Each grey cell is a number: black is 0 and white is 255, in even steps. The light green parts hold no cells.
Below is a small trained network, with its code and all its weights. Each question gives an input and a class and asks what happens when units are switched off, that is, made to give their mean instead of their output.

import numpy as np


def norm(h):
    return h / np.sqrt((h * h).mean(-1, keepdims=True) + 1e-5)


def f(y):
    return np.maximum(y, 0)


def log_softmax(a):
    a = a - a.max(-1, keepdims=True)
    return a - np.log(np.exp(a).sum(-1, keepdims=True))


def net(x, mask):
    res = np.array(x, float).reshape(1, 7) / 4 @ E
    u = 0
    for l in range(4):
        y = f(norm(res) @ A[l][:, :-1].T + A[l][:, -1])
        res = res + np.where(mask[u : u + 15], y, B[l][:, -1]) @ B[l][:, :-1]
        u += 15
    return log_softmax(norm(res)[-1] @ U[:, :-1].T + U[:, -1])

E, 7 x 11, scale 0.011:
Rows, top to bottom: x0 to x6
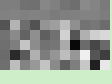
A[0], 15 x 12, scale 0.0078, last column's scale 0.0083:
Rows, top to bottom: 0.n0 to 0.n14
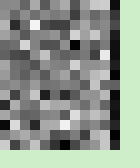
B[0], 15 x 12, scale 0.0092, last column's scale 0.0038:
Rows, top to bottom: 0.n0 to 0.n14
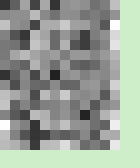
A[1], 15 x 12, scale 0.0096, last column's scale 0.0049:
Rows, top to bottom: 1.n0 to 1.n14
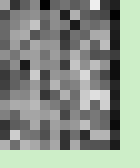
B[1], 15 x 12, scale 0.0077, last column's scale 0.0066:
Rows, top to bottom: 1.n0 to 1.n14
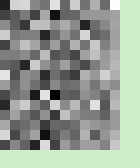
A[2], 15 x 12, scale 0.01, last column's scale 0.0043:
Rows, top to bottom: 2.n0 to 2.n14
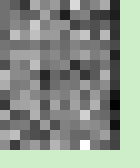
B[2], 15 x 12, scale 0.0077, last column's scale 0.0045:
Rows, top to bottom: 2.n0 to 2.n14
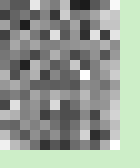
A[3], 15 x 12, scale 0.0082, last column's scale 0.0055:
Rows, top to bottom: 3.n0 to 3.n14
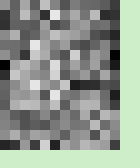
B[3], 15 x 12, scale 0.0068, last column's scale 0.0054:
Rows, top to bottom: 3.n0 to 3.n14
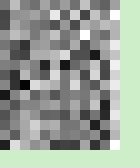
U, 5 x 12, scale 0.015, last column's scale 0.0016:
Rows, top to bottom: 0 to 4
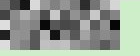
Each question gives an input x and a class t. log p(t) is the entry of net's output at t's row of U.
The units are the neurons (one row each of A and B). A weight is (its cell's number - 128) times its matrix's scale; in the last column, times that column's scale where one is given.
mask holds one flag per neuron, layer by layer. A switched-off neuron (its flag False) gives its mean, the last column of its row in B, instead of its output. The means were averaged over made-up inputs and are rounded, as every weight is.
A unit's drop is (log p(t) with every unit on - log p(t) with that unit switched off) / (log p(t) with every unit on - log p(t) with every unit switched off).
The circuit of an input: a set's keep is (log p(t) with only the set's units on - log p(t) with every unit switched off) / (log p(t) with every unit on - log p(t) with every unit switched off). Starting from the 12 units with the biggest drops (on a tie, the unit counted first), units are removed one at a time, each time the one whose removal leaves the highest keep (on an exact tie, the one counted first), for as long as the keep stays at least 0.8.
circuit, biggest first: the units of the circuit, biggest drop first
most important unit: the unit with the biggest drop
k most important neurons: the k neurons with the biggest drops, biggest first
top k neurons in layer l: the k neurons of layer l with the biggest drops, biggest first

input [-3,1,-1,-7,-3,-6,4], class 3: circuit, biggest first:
(1.n14 2.n1)
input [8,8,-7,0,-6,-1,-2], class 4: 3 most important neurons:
(0.n14 0.n2 0.n9)
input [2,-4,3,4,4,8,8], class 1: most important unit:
1.n10
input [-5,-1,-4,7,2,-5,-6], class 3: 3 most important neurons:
(1.n9 0.n0 0.n7)
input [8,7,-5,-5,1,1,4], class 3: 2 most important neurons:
(1.n14 1.n0)
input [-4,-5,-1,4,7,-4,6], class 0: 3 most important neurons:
(0.n4 1.n2 1.n0)
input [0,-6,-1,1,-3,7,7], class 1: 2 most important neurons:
(1.n10 2.n3)
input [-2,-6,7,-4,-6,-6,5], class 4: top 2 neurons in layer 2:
(2.n14 2.n11)
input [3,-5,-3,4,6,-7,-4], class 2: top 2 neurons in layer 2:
(2.n7 2.n0)
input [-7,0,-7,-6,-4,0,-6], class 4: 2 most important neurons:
(0.n2 0.n14)
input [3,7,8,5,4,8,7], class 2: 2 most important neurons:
(2.n14 1.n0)
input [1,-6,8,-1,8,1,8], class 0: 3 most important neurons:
(1.n0 0.n4 3.n8)
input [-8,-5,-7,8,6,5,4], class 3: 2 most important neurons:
(1.n9 0.n0)
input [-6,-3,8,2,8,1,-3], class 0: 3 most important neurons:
(0.n4 3.n8 0.n2)
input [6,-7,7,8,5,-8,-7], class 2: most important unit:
1.n13
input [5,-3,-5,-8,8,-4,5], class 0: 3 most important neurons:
(0.n4 1.n2 3.n8)
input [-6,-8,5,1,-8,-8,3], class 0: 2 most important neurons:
(0.n11 1.n6)
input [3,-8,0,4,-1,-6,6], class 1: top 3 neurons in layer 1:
(1.n10 1.n4 1.n7)
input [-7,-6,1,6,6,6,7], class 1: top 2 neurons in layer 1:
(1.n10 1.n4)
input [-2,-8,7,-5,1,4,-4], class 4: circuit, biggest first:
(0.n12)
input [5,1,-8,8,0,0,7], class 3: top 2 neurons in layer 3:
(3.n14 3.n1)
